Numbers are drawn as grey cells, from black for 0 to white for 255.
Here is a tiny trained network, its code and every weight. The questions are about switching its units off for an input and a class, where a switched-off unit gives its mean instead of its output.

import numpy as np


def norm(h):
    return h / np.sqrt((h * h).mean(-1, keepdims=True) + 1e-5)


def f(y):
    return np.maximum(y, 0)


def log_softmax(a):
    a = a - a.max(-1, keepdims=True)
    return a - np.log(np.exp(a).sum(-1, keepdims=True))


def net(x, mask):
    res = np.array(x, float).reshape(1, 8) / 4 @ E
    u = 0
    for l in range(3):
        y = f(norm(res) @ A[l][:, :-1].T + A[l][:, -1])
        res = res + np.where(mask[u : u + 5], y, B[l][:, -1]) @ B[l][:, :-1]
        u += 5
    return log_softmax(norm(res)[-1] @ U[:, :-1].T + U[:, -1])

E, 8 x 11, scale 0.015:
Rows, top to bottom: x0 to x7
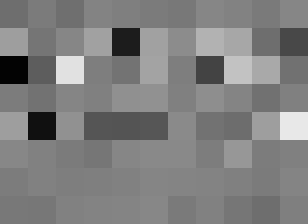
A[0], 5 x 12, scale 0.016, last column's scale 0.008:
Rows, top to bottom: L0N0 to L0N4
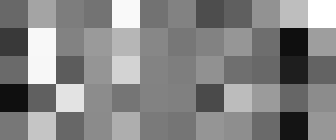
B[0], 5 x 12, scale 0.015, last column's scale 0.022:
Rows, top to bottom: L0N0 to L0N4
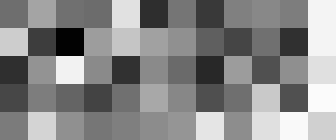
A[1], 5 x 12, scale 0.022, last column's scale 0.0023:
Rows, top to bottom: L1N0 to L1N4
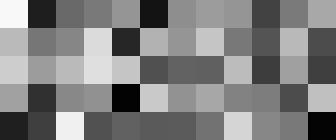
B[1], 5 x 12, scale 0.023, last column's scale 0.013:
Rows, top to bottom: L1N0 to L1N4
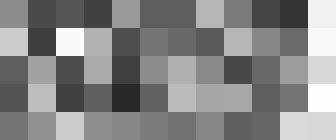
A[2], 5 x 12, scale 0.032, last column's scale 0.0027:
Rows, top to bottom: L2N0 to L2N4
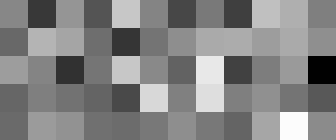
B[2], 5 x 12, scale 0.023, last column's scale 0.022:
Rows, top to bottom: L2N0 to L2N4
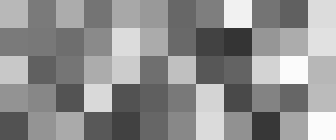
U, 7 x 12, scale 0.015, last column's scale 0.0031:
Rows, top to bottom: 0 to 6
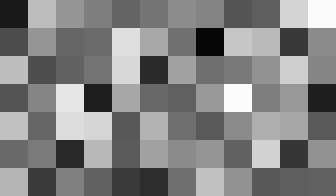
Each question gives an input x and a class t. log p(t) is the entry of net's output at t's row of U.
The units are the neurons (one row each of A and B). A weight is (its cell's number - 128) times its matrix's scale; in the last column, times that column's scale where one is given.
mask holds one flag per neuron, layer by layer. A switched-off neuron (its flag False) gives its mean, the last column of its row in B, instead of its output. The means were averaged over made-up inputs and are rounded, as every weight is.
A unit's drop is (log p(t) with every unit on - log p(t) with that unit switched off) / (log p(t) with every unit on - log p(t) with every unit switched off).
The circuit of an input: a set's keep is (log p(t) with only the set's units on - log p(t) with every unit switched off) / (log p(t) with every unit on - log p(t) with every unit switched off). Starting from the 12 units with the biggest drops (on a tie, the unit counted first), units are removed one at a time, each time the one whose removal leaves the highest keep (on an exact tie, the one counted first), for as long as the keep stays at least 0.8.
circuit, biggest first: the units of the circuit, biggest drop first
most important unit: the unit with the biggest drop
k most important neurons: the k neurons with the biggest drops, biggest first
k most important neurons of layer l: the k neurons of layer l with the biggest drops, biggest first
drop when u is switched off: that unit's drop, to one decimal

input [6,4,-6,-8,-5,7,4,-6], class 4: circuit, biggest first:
L0N0; L1N1; L0N3
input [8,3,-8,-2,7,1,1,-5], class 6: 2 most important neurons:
L0N0; L0N3
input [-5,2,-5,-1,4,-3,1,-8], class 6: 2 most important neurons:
L0N0; L0N3
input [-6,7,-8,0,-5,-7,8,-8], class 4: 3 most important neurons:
L0N0; L1N1; L0N3
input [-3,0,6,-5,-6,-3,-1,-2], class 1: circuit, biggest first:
L0N1
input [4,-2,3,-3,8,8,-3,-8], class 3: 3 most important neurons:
L0N1; L2N0; L1N3
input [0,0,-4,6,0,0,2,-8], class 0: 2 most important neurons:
L0N1; L0N3
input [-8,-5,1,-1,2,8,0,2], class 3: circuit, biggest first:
L1N3; L2N0
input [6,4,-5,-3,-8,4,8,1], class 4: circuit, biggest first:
L0N0; L0N3; L1N1
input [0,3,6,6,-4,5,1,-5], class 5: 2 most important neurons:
L0N0; L0N1
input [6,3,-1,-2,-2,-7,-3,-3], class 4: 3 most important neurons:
L0N0; L0N3; L0N4
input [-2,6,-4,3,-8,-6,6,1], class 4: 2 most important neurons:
L0N0; L0N4
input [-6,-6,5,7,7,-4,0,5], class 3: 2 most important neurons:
L0N1; L2N0
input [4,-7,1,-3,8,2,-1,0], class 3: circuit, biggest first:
L2N0
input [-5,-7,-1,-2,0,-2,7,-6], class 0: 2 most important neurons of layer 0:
L0N1; L0N3
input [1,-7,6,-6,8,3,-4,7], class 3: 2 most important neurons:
L0N1; L2N0
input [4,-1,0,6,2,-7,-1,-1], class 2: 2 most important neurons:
L0N3; L0N2
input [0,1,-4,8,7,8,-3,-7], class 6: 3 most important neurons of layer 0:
L0N0; L0N2; L0N3
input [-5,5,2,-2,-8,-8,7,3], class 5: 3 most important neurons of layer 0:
L0N1; L0N0; L0N2
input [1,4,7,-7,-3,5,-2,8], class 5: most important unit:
L0N0
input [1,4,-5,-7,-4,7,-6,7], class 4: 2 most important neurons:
L0N0; L1N1
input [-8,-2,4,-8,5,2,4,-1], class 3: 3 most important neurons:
L0N1; L2N0; L1N3
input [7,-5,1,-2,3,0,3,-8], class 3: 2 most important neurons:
L0N1; L1N3
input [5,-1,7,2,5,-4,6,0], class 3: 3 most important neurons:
L0N1; L2N0; L1N3
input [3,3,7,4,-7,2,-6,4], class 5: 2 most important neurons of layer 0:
L0N1; L0N0
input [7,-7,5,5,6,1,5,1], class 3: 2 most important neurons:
L0N1; L2N0
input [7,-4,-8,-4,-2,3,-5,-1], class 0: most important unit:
L0N3
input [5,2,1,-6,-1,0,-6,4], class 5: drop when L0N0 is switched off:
0.5
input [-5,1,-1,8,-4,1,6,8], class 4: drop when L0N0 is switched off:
1.2
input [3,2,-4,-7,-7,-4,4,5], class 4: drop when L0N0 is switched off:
1.2
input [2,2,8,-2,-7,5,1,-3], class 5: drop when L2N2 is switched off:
0.0
